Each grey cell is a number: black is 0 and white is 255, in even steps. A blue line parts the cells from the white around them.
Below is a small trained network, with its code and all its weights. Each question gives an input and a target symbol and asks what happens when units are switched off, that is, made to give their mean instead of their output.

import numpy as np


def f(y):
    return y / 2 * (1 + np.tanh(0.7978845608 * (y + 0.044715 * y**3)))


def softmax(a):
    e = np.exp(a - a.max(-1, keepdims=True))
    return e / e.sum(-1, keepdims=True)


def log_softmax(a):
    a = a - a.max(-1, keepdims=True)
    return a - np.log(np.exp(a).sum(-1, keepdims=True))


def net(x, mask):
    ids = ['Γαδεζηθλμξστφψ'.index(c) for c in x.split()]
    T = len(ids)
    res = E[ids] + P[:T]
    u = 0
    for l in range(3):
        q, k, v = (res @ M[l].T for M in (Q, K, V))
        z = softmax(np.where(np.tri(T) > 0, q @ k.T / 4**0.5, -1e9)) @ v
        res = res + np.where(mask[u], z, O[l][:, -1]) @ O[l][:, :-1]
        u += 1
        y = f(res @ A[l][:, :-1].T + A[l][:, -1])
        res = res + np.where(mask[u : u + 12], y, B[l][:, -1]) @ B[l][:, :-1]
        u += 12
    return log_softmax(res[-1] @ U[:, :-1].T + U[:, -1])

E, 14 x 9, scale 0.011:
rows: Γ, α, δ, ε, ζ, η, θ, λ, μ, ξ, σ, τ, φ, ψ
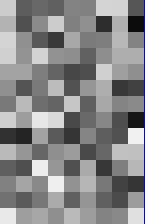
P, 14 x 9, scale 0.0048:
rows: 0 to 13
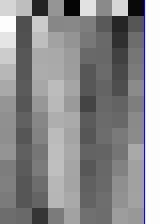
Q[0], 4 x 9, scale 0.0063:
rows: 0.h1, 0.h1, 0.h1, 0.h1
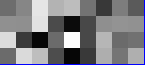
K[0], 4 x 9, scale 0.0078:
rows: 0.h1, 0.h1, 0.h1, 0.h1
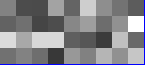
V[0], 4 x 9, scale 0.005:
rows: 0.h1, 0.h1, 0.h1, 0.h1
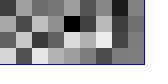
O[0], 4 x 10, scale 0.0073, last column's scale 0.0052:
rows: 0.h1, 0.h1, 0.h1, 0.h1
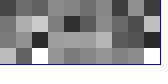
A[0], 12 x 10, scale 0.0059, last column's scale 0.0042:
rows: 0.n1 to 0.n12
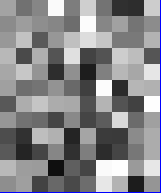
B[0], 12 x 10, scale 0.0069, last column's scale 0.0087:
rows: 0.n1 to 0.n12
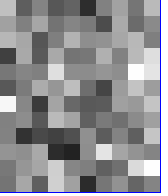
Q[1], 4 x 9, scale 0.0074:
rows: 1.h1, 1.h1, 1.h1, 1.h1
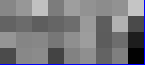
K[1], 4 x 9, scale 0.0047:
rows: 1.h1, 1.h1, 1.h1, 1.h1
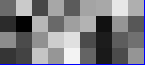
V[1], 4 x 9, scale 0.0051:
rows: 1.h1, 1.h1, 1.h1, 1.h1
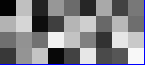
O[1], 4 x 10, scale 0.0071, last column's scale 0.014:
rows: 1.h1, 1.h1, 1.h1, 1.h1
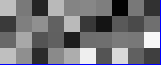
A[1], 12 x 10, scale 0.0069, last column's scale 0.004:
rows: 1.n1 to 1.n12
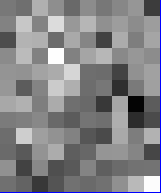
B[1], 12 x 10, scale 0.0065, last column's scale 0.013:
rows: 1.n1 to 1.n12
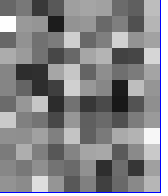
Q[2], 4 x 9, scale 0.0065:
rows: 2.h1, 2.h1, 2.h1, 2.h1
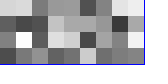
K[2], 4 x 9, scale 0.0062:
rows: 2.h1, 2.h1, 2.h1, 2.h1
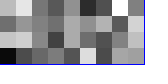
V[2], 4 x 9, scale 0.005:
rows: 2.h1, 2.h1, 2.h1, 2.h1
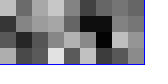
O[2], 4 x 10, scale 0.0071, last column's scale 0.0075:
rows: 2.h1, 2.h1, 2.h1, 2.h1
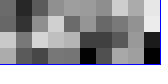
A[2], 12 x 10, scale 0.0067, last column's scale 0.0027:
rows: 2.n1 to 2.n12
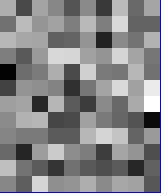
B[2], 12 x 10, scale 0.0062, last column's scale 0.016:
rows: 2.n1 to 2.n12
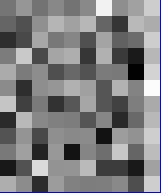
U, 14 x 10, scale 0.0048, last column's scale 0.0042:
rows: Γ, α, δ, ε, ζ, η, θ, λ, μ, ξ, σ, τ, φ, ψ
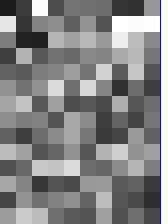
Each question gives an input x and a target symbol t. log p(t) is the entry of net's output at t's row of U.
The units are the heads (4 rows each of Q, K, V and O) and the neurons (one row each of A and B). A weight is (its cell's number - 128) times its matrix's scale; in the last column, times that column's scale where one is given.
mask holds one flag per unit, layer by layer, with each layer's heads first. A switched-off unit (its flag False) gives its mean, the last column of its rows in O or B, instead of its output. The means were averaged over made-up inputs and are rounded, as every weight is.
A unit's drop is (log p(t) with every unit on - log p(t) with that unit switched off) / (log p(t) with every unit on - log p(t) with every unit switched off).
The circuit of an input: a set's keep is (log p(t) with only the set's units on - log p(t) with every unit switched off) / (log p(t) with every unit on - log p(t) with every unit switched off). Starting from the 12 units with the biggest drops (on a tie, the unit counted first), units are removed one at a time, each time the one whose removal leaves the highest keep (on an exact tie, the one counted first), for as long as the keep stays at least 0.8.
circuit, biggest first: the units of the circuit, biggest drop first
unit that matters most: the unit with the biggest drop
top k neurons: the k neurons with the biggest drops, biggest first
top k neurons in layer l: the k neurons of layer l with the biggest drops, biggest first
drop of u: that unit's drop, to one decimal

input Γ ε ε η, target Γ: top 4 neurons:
(0.n5; 0.n4; 2.n11; 1.n11)
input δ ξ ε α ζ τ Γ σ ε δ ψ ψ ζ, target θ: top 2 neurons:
(2.n10; 0.n3)
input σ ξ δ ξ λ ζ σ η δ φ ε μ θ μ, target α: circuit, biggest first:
(1.h1; 2.n4)
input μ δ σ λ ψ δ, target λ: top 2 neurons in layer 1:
(1.n2; 1.n4)
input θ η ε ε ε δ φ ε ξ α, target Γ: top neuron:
(0.n5)
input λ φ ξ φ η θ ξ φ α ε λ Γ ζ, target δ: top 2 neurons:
(2.n6; 2.n9)
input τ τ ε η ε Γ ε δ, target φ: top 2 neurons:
(2.n4; 0.n3)
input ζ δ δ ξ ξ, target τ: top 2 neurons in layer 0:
(0.n12; 0.n11)
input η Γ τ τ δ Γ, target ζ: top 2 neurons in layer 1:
(1.n6; 1.n5)
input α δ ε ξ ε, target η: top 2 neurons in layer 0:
(0.n4; 0.n2)
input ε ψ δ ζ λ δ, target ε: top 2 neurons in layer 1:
(1.n2; 1.n4)
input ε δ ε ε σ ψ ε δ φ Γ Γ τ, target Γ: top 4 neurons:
(1.n7; 0.n5; 0.n11; 0.n4)
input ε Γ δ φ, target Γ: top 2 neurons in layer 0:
(0.n5; 0.n11)
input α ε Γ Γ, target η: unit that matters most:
2.h1
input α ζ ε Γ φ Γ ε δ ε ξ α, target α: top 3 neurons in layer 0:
(0.n11; 0.n9; 0.n5)
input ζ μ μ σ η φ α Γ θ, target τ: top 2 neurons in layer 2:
(2.n7; 2.n5)
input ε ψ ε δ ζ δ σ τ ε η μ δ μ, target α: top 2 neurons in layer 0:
(0.n9; 0.n11)
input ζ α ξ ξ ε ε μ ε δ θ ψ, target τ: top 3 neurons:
(0.n12; 1.n4; 0.n11)
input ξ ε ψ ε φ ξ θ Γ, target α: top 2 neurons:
(2.n4; 2.n8)
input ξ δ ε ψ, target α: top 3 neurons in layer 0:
(0.n11; 0.n5; 0.n8)
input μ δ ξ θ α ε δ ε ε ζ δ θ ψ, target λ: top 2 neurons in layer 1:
(1.n2; 1.n4)
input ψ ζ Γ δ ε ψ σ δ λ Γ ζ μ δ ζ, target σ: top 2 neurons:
(0.n3; 0.n6)
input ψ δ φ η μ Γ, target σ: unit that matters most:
1.h1
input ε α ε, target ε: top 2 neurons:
(1.n2; 1.n4)
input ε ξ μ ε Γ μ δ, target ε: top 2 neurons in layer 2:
(2.n9; 2.n8)
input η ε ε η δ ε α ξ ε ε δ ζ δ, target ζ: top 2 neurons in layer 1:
(1.n5; 1.n6)
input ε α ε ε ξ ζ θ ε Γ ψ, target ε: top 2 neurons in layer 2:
(2.n9; 2.n8)
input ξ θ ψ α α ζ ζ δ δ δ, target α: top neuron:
(2.n4)
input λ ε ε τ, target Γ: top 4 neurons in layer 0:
(0.n5; 0.n11; 0.n4; 0.n9)
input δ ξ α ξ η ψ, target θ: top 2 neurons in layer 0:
(0.n3; 0.n2)
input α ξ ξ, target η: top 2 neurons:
(0.n4; 0.n2)
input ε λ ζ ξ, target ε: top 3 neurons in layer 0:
(0.n11; 0.n9; 0.n5)
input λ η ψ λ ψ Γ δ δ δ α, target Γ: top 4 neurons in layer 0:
(0.n5; 0.n11; 0.n9; 0.n6)
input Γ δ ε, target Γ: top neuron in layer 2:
(2.n5)
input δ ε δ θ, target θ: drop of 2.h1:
0.8
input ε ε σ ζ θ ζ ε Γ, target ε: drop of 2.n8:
0.2
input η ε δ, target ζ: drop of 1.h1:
1.2
